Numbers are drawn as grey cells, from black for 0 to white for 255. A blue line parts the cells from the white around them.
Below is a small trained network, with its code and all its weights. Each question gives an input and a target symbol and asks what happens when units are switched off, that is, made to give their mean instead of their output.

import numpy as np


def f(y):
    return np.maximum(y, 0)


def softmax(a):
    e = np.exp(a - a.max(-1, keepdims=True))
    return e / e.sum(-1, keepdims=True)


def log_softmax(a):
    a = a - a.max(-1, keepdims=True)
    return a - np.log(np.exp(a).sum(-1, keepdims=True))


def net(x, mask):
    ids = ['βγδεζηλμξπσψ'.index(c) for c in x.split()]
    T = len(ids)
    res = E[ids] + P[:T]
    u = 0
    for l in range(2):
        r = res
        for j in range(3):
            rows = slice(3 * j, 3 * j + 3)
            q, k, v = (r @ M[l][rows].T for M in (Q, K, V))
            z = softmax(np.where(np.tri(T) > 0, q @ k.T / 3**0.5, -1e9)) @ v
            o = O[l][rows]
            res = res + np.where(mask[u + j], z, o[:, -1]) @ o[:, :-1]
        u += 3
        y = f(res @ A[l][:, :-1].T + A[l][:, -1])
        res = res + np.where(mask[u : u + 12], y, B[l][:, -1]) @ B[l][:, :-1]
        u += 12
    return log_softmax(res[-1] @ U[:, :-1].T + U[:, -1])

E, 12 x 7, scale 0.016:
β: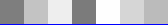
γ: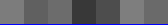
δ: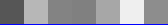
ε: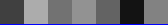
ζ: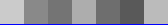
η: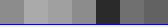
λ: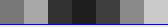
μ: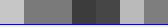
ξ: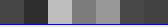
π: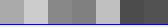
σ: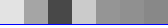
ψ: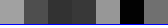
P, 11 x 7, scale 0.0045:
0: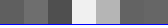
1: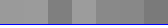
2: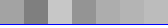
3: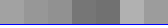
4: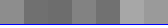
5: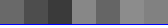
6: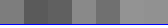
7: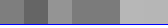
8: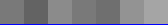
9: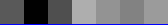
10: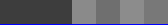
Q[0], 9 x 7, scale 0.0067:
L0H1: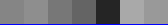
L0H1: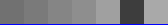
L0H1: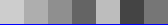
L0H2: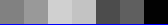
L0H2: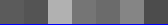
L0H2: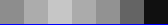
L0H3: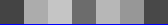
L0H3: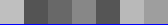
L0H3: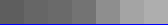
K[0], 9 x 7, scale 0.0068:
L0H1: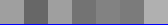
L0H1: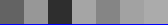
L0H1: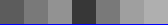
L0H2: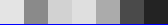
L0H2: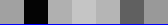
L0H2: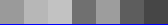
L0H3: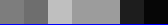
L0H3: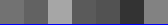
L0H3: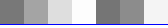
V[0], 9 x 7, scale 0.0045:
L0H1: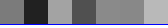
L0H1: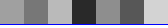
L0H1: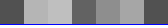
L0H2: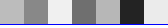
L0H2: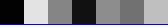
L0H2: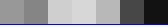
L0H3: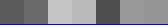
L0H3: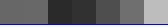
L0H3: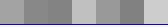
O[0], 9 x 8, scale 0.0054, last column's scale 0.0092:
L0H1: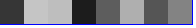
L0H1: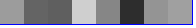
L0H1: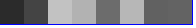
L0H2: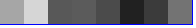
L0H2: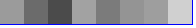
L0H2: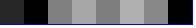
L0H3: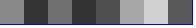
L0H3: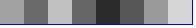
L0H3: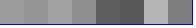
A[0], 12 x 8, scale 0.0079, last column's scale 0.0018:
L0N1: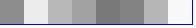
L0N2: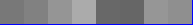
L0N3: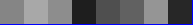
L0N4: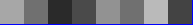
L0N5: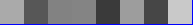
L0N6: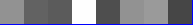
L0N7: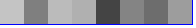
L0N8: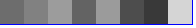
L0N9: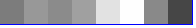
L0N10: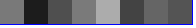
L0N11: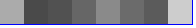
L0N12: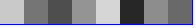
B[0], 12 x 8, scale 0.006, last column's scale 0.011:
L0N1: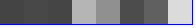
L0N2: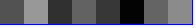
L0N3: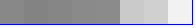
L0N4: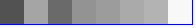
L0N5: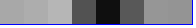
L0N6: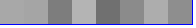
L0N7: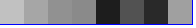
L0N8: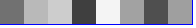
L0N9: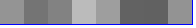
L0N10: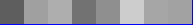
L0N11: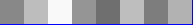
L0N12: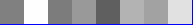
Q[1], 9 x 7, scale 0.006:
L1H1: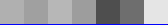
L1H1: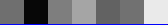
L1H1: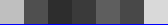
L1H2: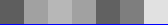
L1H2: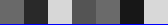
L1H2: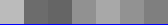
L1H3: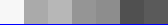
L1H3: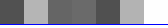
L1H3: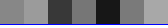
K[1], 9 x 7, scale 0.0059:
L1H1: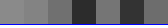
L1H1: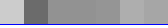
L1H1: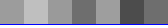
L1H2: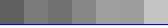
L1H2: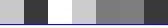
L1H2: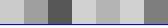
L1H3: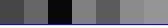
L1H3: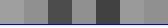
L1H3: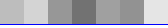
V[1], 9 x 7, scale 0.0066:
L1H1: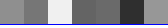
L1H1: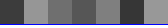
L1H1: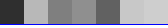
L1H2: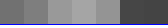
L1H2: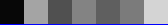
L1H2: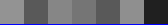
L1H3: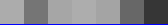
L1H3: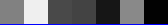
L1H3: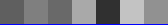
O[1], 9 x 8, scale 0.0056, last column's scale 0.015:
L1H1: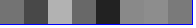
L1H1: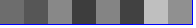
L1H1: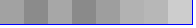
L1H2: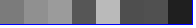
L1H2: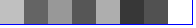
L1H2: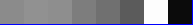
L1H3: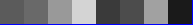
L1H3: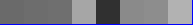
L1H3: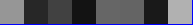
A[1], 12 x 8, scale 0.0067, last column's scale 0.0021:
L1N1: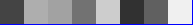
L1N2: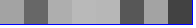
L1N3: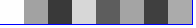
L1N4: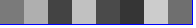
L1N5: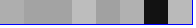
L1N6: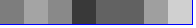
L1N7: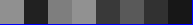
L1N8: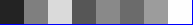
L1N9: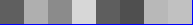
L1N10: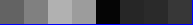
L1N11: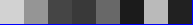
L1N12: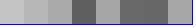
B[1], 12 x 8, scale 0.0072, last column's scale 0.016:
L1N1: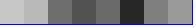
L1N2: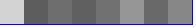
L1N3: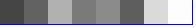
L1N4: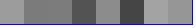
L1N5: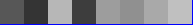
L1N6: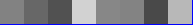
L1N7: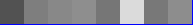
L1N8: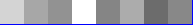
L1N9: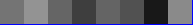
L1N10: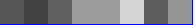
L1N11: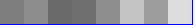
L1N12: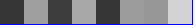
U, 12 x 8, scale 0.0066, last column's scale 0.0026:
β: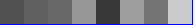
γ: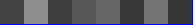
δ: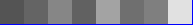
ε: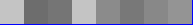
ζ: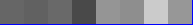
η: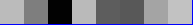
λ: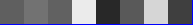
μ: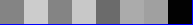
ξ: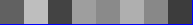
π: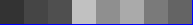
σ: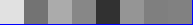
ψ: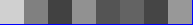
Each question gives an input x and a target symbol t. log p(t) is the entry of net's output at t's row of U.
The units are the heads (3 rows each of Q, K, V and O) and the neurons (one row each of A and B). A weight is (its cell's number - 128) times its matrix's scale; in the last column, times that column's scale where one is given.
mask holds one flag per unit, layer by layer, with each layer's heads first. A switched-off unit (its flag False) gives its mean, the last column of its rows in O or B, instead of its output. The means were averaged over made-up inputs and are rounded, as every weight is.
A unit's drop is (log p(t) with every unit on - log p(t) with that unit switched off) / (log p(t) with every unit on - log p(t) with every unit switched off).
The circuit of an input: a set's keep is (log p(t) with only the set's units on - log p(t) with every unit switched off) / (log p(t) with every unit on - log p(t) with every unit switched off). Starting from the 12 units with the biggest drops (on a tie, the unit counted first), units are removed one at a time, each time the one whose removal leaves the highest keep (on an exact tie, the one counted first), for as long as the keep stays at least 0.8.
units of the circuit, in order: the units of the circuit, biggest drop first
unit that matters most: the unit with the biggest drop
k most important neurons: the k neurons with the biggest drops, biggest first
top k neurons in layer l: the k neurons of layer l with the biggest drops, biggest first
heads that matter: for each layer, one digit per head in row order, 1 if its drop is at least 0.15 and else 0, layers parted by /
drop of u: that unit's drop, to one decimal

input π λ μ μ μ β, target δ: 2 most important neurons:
(L1N5 L0N9)
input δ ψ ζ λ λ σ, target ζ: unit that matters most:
L1N3
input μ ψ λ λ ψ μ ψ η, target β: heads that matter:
000 / 000
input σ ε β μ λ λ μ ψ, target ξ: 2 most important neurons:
(L0N12 L1N12)
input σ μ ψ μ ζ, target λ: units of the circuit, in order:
(L1N3 L1H3)
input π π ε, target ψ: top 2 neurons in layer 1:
(L1N3 L1N9)
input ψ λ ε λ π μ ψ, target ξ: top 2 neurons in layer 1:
(L1N12 L1N3)
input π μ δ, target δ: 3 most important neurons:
(L1N5 L0N9 L1N12)
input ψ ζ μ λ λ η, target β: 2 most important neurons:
(L1N10 L0N7)
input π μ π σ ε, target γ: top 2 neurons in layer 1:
(L1N9 L1N4)
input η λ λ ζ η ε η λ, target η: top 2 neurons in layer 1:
(L1N5 L1N3)
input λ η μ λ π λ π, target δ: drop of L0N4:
0.1
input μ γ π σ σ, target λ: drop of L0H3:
0.0
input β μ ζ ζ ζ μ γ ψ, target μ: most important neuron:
(L0N11)
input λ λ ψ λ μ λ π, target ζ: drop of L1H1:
0.2
